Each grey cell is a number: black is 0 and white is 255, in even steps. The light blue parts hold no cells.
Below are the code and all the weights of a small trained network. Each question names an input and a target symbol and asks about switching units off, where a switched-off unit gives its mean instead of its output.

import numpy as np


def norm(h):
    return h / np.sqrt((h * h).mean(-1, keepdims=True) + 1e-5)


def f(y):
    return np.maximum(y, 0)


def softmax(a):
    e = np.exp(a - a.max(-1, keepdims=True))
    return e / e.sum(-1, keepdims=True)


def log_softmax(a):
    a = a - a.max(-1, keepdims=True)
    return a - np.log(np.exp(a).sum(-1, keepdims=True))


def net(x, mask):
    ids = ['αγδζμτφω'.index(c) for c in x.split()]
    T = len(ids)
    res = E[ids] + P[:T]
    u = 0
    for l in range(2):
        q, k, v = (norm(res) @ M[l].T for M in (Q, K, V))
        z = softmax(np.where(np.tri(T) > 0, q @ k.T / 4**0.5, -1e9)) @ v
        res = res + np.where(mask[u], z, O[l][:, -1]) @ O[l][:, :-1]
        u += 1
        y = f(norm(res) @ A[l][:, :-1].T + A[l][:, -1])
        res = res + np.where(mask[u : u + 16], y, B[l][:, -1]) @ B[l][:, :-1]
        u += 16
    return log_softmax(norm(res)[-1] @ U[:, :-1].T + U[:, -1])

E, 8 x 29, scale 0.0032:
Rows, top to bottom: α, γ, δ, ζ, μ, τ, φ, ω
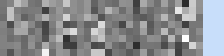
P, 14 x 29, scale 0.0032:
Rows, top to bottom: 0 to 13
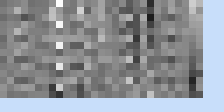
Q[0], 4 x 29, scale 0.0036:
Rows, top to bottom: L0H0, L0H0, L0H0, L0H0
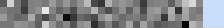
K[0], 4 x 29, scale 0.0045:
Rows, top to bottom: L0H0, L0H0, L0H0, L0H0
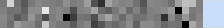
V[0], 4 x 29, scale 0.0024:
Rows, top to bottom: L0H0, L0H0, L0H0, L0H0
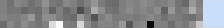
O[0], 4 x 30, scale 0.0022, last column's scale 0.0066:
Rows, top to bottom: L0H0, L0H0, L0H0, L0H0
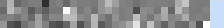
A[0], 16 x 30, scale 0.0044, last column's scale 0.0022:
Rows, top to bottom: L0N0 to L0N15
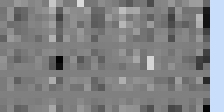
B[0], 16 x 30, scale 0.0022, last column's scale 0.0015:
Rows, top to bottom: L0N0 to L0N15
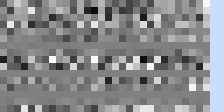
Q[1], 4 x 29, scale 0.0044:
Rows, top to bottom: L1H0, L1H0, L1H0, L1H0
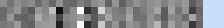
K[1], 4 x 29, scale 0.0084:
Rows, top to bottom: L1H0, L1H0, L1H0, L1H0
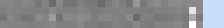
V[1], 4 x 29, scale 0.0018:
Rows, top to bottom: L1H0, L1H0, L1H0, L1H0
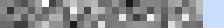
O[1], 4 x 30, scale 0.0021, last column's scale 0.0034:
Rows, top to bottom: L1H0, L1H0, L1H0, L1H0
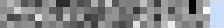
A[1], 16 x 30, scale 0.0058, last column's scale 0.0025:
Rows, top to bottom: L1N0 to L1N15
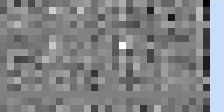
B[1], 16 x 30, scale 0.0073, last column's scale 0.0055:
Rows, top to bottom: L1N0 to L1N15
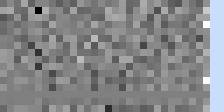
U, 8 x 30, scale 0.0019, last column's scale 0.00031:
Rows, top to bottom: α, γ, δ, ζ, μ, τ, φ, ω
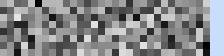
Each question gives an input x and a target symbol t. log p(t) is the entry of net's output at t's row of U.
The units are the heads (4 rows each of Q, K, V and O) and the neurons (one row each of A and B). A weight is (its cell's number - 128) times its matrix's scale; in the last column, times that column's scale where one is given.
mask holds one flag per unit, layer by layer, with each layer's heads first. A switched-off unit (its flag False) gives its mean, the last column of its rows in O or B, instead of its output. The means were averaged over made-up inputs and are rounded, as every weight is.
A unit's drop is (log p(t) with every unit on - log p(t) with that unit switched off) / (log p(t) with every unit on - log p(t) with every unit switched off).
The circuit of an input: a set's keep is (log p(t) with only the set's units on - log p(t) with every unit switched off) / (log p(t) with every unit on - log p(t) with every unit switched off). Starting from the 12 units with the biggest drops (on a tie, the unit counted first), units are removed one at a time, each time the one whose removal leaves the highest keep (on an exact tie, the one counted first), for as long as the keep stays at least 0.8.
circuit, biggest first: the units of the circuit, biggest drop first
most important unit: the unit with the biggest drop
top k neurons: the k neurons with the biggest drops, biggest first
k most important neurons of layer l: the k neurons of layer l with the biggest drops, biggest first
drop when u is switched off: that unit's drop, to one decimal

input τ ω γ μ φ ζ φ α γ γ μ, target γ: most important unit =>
L0H0
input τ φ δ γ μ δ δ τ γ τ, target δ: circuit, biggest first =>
[L1H0 L1N10]
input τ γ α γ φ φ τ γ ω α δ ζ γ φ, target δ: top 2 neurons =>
[L0N9 L1N3]
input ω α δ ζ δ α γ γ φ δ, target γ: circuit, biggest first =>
[L1H0 L1N15]
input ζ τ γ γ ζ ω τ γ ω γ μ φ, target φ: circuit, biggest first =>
[L0N3 L1N0]
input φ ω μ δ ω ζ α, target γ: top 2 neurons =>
[L1N15 L1N1]
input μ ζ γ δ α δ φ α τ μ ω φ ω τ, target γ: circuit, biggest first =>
[L0H0 L1N11 L1N3]
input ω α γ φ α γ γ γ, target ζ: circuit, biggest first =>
[L0N9 L0N8]
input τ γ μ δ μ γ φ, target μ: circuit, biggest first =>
[L1H0 L1N2]
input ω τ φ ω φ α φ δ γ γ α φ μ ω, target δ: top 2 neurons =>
[L0N9 L1N3]
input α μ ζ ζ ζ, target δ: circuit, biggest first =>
[L0H0 L0N9 L1N3]
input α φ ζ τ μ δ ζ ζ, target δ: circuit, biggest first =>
[L0N9 L1N3]
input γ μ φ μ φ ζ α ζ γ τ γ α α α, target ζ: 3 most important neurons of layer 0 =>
[L0N9 L0N8 L0N0]
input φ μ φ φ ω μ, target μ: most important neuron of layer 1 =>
[L1N2]
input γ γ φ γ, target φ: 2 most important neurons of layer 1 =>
[L1N0 L1N1]
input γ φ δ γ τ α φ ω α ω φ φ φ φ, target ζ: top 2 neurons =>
[L0N9 L0N8]
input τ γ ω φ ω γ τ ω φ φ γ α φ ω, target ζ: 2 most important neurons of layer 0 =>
[L0N9 L0N8]
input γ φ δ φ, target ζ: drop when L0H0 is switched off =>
0.5
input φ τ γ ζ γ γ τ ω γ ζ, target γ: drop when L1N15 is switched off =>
0.4
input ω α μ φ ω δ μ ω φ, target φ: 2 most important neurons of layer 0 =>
[L0N3 L0N15]
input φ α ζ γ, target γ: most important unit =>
L1H0
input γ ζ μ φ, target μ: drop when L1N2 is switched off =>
0.2
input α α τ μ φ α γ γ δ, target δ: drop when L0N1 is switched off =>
0.1
